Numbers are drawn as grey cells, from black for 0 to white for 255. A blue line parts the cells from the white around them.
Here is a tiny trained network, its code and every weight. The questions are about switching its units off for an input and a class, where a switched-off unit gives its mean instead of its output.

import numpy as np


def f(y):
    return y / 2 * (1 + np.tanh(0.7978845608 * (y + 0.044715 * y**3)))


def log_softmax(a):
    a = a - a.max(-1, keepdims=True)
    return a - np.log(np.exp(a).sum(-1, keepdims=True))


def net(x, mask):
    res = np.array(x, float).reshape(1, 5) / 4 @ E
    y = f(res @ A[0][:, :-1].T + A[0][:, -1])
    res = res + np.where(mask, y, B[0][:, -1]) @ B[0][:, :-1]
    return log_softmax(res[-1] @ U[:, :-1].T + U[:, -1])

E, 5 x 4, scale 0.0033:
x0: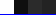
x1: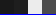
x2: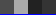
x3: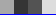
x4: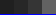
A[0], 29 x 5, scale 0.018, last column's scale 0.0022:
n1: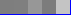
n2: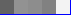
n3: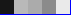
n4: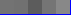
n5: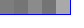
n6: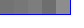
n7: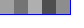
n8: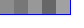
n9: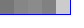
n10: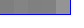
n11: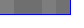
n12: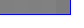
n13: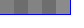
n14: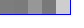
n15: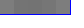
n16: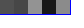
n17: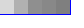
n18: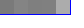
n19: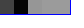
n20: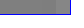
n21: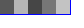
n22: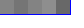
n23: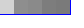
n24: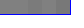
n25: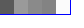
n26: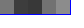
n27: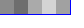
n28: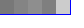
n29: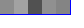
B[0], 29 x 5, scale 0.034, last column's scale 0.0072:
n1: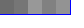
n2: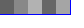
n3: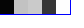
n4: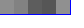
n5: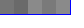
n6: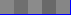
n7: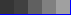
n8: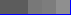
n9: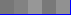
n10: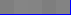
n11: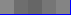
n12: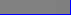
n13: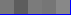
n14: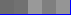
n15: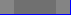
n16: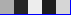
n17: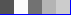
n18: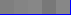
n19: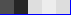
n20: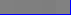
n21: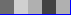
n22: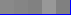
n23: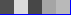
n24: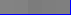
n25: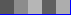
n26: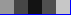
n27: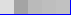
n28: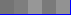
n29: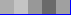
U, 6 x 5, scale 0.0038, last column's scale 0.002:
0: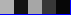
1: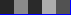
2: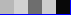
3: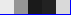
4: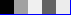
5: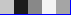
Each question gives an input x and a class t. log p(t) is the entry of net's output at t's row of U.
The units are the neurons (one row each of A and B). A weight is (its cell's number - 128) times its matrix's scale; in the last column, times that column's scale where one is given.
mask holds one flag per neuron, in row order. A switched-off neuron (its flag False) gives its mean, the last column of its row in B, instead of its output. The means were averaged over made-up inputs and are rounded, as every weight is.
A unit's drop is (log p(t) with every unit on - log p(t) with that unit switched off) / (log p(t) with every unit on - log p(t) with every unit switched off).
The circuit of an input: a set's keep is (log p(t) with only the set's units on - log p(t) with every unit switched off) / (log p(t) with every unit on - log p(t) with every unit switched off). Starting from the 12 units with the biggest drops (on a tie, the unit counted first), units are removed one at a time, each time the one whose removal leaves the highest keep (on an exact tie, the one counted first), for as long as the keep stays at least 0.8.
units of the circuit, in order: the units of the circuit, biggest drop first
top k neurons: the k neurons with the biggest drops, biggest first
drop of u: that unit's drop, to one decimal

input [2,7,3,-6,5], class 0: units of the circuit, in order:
[n16]
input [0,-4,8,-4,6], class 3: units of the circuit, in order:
[n19; n26]
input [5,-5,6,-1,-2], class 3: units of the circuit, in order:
[n19; n3]
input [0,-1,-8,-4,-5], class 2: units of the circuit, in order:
[n3; n27; n16]
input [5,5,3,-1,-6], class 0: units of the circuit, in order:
[n3; n16]
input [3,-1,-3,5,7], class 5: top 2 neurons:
[n19; n3]
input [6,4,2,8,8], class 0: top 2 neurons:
[n16; n26]
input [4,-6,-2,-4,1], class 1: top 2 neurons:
[n27; n16]
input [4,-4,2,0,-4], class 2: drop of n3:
0.2
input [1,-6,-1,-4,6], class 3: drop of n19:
0.1
